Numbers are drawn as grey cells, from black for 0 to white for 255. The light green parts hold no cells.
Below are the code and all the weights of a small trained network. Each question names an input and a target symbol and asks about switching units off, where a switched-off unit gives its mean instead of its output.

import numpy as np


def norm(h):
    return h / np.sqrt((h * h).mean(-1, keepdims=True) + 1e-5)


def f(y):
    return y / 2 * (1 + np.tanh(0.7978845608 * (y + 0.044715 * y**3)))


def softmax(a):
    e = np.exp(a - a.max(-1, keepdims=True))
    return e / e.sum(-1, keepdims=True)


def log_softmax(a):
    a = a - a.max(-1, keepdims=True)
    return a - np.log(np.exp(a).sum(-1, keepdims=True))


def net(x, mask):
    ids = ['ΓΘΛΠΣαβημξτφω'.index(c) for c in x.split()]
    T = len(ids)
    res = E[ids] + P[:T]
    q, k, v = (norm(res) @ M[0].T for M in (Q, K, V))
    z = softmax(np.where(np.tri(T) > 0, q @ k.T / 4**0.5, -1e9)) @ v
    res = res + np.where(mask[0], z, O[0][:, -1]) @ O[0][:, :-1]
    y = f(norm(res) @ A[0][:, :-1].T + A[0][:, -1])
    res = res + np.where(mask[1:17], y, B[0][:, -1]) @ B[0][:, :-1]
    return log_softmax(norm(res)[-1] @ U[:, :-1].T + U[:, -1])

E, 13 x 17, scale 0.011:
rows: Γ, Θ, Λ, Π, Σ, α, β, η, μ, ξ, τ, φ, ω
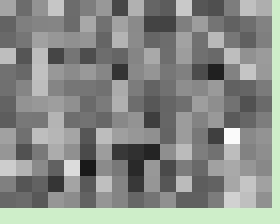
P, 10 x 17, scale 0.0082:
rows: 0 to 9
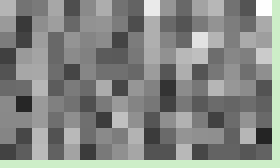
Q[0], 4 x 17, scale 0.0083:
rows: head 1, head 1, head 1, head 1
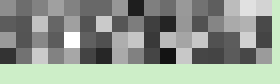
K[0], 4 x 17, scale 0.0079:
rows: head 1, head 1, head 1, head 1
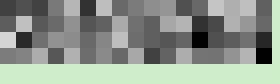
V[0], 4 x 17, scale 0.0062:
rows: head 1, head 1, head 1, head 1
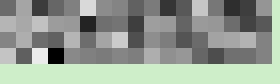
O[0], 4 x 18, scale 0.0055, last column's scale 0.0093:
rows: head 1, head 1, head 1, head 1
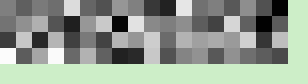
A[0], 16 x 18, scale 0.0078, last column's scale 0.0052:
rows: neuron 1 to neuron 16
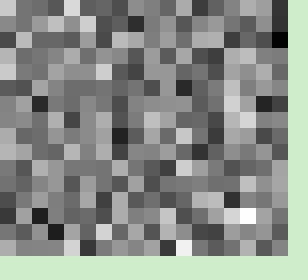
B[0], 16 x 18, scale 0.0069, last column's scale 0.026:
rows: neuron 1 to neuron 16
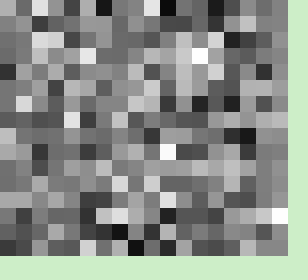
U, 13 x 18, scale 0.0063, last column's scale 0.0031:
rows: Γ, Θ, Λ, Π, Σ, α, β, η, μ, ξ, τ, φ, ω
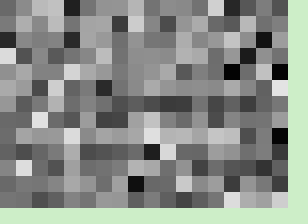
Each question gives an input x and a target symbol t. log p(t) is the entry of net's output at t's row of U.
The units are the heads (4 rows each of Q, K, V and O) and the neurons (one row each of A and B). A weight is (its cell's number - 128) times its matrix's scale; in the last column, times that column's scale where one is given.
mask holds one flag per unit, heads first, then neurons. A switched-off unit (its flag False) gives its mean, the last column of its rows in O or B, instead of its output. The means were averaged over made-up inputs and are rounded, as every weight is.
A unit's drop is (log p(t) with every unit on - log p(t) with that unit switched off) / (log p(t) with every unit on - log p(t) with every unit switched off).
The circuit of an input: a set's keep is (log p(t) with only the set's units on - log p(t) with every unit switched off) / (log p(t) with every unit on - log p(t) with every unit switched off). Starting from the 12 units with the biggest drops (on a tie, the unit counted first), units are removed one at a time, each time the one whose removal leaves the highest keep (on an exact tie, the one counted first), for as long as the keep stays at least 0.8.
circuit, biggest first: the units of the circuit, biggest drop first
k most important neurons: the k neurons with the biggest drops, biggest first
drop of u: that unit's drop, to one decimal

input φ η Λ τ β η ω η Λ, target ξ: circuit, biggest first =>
[head 1; neuron 15; neuron 14]
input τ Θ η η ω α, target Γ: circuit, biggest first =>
[neuron 3; neuron 8]
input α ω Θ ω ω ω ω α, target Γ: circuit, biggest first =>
[neuron 3]
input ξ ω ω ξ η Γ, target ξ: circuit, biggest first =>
[head 1; neuron 15; neuron 14]
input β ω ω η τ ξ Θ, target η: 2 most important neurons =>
[neuron 14; neuron 8]
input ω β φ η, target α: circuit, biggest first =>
[head 1; neuron 14; neuron 13; neuron 2]
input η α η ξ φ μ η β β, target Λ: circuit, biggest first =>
[head 1; neuron 14; neuron 8; neuron 11]
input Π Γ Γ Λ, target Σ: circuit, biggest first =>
[head 1; neuron 14; neuron 2]
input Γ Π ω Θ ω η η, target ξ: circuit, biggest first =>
[head 1; neuron 14; neuron 15]
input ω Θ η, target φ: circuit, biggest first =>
[head 1; neuron 14]
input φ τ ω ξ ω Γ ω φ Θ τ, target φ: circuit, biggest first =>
[head 1; neuron 16; neuron 14]
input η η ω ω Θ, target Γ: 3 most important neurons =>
[neuron 3; neuron 8; neuron 13]
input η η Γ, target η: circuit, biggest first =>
[head 1; neuron 1; neuron 14; neuron 8]
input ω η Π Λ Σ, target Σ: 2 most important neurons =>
[neuron 9; neuron 14]
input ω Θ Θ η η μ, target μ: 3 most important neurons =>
[neuron 14; neuron 5; neuron 4]
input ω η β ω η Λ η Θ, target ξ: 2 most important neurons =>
[neuron 14; neuron 15]
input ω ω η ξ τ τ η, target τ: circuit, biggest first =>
[head 1; neuron 7; neuron 14]
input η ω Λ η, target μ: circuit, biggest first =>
[head 1; neuron 14; neuron 11]
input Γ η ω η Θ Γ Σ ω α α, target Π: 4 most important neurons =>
[neuron 14; neuron 9; neuron 11; neuron 8]
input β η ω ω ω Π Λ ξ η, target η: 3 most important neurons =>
[neuron 14; neuron 8; neuron 6]
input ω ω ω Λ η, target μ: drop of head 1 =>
1.2
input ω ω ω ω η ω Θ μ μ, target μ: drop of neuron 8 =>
0.1
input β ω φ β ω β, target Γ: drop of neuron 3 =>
0.3
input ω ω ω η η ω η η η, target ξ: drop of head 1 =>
1.5
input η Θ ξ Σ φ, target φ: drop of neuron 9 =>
0.1
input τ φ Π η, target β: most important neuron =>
[neuron 9]
